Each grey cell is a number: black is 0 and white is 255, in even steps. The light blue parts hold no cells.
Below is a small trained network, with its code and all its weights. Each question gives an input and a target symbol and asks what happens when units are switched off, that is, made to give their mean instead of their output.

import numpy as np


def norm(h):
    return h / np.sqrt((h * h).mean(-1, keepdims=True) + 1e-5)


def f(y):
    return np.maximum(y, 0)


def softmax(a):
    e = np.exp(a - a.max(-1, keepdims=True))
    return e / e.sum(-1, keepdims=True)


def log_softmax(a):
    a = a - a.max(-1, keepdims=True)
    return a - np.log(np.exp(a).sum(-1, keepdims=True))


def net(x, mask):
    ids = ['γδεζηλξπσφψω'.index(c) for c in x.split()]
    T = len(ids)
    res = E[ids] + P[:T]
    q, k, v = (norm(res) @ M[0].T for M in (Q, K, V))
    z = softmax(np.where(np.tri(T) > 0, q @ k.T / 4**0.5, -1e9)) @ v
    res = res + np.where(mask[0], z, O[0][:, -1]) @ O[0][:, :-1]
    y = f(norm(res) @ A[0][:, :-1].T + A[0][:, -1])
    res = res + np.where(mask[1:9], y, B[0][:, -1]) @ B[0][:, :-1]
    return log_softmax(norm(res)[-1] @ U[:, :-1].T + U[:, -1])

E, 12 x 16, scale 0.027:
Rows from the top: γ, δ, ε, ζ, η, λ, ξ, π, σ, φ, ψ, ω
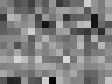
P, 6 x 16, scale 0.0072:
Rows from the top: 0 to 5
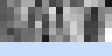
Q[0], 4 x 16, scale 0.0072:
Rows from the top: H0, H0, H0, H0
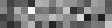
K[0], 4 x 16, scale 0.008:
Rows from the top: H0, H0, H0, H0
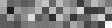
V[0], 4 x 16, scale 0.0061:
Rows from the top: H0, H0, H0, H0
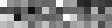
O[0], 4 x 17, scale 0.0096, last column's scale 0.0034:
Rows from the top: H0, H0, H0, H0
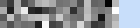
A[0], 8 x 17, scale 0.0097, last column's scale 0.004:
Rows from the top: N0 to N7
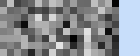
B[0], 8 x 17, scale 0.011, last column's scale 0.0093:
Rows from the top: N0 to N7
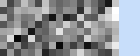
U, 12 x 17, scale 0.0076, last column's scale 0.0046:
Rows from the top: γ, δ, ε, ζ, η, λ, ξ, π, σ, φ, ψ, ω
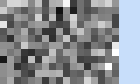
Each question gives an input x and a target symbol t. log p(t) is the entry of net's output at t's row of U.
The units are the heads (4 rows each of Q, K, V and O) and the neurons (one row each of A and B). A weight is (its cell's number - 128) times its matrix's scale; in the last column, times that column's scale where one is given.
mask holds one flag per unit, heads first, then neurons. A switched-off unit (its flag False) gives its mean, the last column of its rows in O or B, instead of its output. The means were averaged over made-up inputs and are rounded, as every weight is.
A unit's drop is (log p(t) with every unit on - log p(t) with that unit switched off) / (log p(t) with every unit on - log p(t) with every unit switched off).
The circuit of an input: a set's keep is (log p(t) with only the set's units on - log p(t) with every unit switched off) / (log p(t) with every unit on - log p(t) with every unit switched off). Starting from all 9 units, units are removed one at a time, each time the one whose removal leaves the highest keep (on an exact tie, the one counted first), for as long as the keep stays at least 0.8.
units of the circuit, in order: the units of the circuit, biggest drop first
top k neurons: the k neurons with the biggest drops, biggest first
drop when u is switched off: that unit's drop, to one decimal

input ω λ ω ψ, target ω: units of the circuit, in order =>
(H0 N5)
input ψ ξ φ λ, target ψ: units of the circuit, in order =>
(H0 N4)
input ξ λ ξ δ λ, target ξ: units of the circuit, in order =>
(N0 H0)
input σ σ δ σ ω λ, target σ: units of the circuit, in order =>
(H0 N2)
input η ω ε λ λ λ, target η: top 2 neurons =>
(N7 N2)
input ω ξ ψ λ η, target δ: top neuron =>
(N6)
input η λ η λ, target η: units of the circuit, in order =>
(H0 N7 N2)
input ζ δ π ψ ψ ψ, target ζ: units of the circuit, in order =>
(H0 N2 N0 N3)
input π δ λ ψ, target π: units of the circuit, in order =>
(H0 N4)
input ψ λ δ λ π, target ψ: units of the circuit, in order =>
(H0 N4)
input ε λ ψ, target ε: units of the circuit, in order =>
(H0 N1 N7)
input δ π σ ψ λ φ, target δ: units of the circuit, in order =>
(H0 N6)
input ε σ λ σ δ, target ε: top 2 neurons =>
(N1 N2)
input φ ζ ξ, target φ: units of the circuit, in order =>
(H0)
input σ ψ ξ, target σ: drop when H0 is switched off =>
0.7
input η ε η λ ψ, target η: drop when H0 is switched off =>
0.8
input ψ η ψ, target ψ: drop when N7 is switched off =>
0.0
